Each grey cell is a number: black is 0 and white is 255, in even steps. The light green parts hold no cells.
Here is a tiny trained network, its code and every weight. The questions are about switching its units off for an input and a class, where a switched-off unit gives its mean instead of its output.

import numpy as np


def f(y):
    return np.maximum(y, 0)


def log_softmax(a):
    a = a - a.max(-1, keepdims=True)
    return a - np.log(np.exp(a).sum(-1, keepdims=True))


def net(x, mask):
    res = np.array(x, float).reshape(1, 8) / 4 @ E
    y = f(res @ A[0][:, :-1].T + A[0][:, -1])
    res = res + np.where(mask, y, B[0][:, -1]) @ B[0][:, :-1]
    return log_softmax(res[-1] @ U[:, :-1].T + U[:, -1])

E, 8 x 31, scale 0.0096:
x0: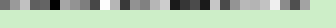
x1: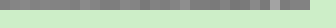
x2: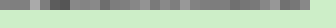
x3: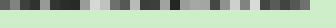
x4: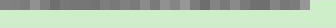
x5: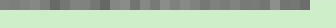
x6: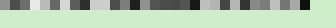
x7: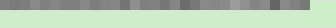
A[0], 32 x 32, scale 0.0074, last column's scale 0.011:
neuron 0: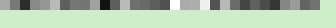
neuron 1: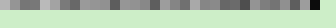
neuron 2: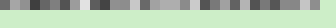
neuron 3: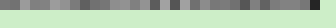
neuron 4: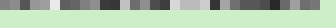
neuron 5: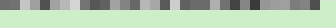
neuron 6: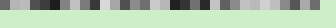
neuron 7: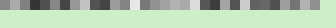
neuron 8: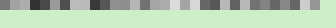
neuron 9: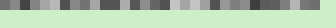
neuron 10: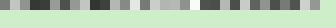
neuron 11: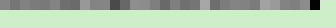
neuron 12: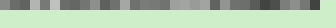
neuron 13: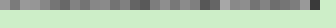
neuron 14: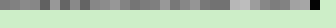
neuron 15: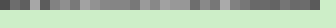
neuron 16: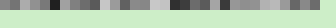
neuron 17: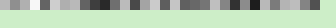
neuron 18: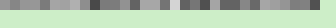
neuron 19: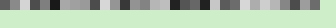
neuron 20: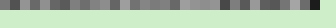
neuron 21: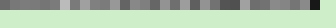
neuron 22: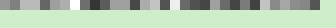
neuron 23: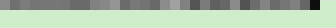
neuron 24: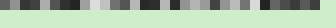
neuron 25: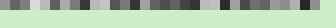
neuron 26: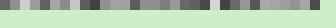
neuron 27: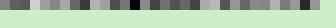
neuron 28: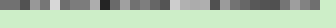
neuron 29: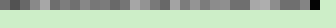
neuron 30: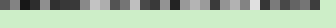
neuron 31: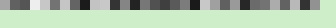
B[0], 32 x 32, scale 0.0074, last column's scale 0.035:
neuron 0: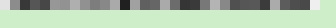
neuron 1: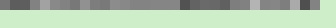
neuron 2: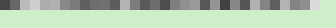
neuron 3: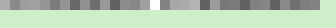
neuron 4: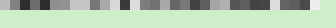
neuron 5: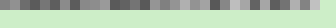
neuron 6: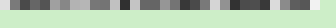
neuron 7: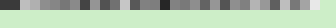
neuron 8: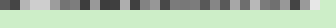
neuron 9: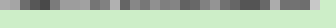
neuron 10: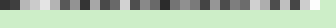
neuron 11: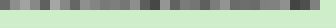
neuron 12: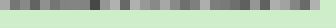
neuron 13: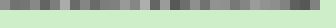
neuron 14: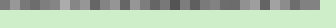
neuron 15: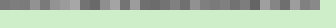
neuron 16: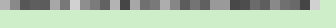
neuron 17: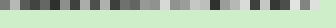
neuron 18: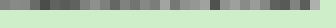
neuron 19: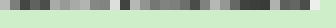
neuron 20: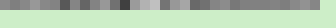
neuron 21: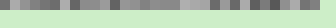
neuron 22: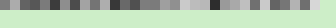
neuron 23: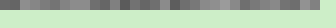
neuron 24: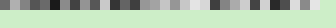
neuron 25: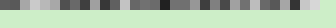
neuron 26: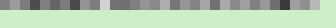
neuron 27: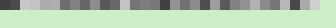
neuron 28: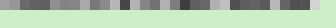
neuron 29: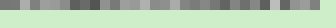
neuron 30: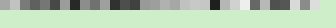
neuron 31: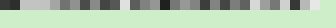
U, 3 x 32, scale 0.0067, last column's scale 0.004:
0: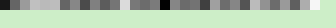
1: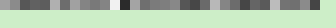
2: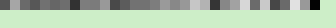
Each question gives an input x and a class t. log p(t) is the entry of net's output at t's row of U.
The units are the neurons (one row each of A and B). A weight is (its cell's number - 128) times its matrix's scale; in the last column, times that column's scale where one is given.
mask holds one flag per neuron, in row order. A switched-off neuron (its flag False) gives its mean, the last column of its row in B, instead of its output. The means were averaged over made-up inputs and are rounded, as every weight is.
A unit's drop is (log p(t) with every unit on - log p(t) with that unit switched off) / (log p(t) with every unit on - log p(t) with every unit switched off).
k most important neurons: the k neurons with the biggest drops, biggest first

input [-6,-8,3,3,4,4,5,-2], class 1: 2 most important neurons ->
[neuron 4; neuron 0]
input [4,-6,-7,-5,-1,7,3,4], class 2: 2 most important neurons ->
[neuron 22; neuron 4]
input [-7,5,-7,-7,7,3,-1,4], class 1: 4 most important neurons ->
[neuron 4; neuron 0; neuron 28; neuron 24]
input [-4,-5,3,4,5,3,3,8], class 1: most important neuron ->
[neuron 17]
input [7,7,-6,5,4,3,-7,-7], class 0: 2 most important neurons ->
[neuron 10; neuron 7]
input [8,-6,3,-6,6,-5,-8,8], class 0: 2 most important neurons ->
[neuron 10; neuron 8]
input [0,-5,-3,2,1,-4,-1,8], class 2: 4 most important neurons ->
[neuron 31; neuron 25; neuron 10; neuron 27]
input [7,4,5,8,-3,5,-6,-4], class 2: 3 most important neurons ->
[neuron 24; neuron 30; neuron 4]
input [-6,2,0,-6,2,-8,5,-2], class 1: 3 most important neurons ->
[neuron 4; neuron 0; neuron 24]
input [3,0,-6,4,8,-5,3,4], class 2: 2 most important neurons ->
[neuron 10; neuron 24]
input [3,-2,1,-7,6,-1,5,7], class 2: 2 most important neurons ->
[neuron 17; neuron 22]
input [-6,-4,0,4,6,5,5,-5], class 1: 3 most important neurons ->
[neuron 4; neuron 0; neuron 10]
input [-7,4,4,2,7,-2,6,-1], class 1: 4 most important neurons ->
[neuron 4; neuron 0; neuron 10; neuron 28]
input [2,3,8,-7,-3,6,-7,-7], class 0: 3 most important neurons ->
[neuron 10; neuron 8; neuron 24]
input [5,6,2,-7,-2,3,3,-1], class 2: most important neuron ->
[neuron 22]
